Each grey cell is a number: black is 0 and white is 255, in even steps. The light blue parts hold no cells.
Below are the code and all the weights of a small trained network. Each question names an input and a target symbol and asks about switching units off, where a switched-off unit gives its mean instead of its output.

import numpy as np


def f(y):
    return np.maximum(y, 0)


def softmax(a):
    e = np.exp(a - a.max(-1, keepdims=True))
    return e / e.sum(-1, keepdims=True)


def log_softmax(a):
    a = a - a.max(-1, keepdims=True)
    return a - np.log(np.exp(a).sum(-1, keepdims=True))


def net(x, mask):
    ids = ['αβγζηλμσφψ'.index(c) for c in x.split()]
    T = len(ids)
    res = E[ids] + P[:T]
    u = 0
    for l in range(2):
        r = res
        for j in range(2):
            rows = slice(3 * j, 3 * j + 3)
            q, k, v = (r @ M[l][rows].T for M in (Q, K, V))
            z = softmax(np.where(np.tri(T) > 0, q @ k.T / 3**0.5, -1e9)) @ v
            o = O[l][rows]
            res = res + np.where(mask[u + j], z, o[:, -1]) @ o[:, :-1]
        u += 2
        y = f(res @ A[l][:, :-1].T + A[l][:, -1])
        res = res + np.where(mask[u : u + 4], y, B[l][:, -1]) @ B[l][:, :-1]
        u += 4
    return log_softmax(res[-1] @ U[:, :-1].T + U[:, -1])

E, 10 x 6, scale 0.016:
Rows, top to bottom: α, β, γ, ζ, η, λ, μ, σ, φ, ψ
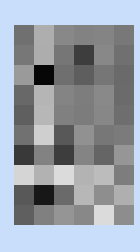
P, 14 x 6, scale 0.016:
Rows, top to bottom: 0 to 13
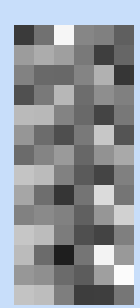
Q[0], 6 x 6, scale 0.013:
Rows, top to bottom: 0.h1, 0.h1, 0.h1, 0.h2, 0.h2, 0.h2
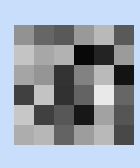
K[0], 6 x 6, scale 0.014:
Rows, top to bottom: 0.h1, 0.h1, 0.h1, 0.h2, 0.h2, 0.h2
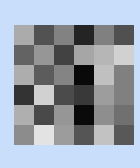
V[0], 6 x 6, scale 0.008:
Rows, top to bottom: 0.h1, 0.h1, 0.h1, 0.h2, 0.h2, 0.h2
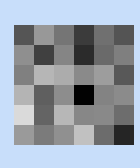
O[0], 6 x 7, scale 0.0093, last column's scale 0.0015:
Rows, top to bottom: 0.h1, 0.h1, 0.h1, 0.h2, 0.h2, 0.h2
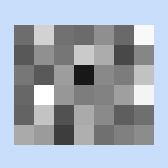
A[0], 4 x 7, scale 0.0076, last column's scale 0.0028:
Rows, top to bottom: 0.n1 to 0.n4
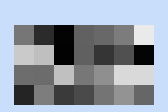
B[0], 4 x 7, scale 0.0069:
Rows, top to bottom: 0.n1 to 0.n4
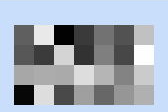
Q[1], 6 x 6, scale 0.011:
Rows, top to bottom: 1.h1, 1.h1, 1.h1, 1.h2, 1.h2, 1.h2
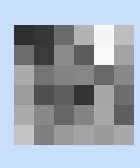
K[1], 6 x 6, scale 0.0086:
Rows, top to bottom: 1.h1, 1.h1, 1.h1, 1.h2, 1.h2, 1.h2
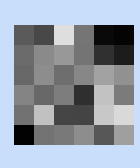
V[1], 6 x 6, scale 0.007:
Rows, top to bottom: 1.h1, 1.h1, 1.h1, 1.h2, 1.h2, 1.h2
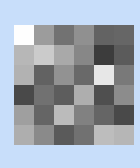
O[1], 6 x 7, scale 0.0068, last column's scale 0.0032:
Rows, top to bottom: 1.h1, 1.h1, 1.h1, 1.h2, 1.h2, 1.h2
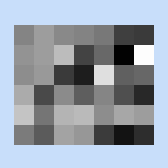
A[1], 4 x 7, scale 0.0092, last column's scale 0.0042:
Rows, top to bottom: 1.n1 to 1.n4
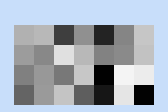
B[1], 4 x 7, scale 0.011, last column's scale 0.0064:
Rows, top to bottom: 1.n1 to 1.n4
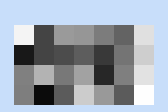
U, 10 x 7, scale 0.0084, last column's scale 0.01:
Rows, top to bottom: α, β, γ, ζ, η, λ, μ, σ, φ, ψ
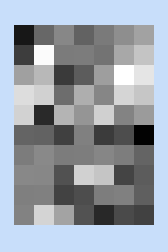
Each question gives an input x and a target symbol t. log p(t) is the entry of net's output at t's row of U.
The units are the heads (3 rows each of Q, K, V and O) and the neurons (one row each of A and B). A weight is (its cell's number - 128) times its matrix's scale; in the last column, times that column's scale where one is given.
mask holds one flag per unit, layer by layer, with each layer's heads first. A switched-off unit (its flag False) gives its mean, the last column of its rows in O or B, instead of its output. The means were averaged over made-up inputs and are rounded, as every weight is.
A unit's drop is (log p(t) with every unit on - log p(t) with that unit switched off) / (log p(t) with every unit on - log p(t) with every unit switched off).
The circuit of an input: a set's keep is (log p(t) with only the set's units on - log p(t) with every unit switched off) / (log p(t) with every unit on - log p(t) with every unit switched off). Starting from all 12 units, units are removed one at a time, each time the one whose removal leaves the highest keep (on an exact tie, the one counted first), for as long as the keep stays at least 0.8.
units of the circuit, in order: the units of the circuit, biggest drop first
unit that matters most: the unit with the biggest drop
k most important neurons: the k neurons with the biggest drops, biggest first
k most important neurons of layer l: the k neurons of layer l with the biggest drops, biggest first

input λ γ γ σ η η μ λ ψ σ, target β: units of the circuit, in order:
[1.n4, 1.n1]
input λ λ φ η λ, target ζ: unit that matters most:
1.h1
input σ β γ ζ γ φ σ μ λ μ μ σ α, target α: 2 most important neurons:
[1.n2, 0.n1]
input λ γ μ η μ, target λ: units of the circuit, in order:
[1.n4, 1.n3, 1.h1, 0.n4]
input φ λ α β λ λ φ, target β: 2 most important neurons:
[0.n1, 1.n4]
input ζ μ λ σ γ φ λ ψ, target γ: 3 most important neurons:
[0.n2, 1.n4, 1.n1]
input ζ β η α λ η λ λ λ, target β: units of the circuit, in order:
[0.h1, 1.n4]
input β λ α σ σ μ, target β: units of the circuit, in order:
[1.n4, 0.n4]
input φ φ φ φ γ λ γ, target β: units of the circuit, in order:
[0.h2, 1.n1]
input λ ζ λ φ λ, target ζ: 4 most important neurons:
[1.n3, 1.n2, 1.n1, 0.n4]
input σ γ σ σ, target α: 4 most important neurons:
[1.n2, 0.n1, 1.n1, 1.n3]
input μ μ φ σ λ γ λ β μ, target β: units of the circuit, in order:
[0.h2, 0.n4]
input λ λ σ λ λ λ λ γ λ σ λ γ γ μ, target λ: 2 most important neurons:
[1.n4, 0.n4]
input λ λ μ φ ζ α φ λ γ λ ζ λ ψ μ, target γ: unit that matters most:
1.h1
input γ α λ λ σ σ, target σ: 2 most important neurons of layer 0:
[0.n2, 0.n4]
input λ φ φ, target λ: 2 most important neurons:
[0.n1, 0.n2]
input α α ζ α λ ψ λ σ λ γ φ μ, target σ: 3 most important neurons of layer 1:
[1.n1, 1.n2, 1.n3]
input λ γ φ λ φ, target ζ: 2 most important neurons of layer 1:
[1.n3, 1.n1]
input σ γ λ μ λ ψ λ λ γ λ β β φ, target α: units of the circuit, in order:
[0.h2, 1.n2, 0.n3]
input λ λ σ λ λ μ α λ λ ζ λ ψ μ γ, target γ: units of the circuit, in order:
[1.h1]
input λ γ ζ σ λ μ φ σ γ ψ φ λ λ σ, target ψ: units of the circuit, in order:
[0.n2, 0.h2, 1.h2]
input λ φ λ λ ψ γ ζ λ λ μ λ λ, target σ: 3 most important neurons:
[0.n2, 1.n2, 1.n3]
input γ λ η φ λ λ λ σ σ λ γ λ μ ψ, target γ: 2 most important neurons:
[1.n4, 1.n3]
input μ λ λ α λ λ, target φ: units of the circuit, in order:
[0.h2, 0.n1, 0.h1]
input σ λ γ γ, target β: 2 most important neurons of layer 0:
[0.n2, 0.n4]
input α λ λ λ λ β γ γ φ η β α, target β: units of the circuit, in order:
[0.h2, 1.n1]
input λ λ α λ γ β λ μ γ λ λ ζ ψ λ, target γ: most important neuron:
[0.n3]
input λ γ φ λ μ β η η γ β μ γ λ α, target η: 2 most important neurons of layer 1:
[1.n4, 1.n1]
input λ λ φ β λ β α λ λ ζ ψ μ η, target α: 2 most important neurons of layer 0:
[0.n1, 0.n3]
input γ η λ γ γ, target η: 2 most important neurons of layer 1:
[1.n4, 1.n2]
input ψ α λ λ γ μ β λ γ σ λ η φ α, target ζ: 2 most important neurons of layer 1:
[1.n3, 1.n1]
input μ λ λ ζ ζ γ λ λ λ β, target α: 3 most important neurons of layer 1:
[1.n4, 1.n2, 1.n1]
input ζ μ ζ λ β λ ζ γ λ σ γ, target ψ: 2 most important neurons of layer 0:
[0.n2, 0.n3]
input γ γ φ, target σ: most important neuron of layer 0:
[0.n2]
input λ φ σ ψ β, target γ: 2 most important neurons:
[0.n3, 1.n2]
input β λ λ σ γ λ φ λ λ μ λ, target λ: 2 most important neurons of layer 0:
[0.n2, 0.n4]
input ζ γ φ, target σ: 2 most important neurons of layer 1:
[1.n2, 1.n3]
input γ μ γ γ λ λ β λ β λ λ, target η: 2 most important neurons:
[1.n4, 0.n2]
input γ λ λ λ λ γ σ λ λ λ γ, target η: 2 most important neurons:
[1.n4, 0.n2]
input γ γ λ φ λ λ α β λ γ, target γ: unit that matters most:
0.h1
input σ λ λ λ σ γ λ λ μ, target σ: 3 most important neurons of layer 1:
[1.n1, 1.n3, 1.n2]
